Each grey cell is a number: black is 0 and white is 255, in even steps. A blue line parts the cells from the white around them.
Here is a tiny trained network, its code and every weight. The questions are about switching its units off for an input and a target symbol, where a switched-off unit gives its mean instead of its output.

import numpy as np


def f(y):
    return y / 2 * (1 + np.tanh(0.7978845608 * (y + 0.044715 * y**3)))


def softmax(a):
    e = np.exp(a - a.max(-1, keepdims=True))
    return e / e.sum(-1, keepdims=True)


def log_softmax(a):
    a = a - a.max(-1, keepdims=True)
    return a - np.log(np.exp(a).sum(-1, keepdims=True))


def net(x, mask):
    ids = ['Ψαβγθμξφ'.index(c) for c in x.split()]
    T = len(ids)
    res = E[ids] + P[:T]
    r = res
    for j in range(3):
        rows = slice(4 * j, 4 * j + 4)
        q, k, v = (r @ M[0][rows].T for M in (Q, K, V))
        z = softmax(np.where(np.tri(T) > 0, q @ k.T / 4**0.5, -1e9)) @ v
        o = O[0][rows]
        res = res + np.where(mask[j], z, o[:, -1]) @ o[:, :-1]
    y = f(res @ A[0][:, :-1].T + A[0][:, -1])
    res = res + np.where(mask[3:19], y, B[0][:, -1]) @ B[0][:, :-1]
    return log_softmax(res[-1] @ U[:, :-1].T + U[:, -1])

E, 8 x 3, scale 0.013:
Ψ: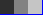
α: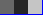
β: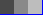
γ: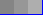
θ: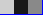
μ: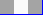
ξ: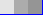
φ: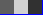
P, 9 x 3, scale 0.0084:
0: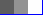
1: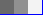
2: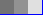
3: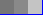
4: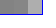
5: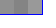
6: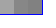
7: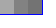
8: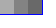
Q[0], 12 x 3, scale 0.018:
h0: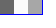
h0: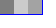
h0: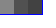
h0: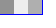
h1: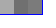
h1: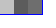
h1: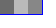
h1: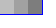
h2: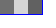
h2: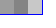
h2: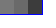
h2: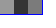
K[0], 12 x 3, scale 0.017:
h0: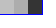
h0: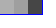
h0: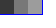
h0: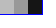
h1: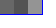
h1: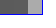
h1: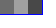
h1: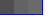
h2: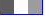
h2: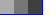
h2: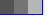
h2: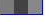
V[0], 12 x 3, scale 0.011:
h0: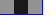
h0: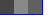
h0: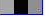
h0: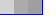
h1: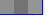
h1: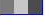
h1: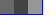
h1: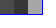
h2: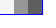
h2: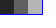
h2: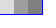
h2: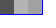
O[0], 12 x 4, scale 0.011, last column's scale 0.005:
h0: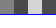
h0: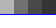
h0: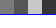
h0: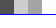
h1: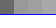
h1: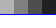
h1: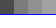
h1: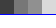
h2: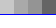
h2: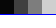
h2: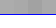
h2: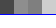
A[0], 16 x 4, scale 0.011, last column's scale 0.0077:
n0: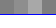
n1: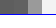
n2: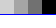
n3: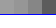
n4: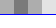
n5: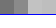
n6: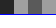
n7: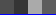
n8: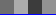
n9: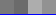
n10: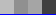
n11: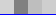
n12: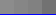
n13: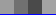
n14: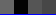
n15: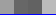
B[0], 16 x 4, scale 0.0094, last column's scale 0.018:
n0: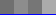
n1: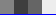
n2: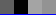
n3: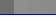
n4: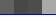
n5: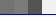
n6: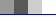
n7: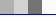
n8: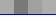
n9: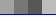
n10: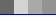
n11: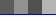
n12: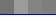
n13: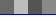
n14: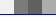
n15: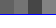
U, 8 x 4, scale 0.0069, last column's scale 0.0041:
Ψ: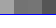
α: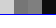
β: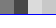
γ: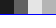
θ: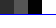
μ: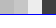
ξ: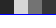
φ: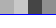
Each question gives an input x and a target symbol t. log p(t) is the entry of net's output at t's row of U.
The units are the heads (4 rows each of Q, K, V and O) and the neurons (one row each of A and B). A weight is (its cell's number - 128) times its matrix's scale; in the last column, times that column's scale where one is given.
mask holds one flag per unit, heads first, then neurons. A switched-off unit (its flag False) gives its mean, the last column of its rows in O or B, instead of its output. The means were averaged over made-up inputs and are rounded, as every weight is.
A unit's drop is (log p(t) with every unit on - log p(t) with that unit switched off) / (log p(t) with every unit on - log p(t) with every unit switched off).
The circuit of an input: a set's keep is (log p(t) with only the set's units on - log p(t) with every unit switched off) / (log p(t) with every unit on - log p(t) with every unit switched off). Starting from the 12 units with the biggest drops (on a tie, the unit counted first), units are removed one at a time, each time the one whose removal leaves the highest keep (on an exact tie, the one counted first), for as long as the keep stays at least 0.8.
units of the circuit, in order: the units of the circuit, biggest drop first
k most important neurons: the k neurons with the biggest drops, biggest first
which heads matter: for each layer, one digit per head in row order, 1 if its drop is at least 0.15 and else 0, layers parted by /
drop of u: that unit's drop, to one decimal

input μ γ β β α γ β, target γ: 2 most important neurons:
n7, n14
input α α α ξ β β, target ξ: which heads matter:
111
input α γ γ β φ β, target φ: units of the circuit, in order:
h0, h1
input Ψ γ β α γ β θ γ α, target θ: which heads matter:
101
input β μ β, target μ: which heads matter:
110
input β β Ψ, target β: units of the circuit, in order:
n6, h2, n14, h0
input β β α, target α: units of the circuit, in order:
n14, n7, h2, h0
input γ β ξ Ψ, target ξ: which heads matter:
111
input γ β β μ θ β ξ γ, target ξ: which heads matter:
101
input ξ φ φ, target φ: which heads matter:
110
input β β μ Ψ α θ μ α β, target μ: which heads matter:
111
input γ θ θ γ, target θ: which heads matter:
100
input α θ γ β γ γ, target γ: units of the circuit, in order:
n14, n7
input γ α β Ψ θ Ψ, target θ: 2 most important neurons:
n6, n5
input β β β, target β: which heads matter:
101
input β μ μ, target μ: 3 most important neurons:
n8, n1, n5
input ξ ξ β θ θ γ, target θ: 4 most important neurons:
n6, n4, n7, n11
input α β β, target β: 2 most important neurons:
n6, n14
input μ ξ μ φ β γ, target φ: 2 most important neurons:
n6, n1
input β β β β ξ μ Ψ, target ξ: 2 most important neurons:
n6, n14
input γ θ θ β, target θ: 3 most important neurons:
n6, n5, n4
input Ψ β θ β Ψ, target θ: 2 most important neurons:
n5, n6
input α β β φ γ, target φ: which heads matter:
110
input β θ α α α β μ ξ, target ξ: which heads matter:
001
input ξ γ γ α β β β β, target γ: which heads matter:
000
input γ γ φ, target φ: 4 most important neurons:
n8, n13, n1, n4
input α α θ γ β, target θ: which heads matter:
101
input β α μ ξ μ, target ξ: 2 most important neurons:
n6, n11
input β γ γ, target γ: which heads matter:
001
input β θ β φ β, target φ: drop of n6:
0.1
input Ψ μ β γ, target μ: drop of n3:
0.0
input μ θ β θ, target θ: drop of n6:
0.7
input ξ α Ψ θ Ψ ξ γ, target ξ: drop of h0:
0.2
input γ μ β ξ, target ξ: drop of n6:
0.2
